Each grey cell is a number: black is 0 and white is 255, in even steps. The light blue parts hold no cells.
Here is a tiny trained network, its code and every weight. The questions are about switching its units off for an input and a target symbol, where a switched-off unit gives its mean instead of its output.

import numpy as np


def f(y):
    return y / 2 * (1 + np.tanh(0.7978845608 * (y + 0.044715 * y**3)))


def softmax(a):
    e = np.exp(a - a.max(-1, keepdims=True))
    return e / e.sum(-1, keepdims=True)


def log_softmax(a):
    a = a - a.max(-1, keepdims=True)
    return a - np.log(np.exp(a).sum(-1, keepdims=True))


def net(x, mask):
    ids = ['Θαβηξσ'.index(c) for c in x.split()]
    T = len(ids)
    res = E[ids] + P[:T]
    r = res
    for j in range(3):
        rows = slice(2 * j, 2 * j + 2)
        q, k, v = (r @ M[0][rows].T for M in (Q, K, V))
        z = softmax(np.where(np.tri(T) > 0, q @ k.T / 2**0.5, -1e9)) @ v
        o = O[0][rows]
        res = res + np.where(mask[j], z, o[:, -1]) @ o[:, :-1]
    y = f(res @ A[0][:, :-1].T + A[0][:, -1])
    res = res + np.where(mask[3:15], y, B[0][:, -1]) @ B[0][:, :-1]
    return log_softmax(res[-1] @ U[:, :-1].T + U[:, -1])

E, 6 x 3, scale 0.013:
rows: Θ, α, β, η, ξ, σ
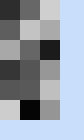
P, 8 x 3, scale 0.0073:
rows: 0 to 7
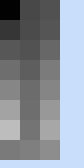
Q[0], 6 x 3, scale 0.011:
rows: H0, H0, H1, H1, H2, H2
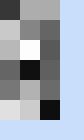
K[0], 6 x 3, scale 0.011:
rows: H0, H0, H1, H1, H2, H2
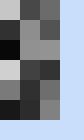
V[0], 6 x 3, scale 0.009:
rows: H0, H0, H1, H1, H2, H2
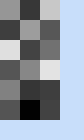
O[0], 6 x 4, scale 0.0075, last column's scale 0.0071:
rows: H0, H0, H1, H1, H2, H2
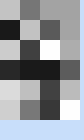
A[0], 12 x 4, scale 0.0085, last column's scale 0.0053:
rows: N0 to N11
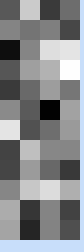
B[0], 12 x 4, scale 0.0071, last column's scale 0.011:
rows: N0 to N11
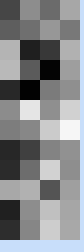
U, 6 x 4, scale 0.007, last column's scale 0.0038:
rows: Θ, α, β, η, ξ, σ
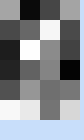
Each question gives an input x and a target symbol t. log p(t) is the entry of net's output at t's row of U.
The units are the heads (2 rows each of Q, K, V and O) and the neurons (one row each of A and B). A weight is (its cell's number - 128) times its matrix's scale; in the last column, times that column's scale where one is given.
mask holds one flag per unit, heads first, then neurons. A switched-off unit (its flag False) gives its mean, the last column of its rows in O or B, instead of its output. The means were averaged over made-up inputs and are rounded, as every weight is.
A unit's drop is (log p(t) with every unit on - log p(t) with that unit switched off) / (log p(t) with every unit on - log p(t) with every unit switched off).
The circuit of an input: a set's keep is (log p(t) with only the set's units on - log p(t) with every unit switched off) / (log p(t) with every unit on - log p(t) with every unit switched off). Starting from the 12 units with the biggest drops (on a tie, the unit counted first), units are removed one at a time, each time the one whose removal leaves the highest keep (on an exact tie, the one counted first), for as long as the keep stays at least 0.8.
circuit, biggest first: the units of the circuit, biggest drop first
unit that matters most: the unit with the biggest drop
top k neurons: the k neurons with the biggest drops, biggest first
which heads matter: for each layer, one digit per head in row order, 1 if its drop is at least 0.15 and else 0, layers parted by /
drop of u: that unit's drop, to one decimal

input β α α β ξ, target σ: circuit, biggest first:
H1, N9
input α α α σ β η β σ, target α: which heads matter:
010
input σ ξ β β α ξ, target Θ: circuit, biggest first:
H2, N2, N3
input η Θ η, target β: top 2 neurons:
N5, N2
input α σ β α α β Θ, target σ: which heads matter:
110
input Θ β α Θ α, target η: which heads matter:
011
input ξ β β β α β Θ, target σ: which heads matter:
010
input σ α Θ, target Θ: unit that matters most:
H2
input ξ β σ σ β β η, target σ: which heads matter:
001
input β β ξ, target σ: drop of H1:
0.1
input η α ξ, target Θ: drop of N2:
0.3
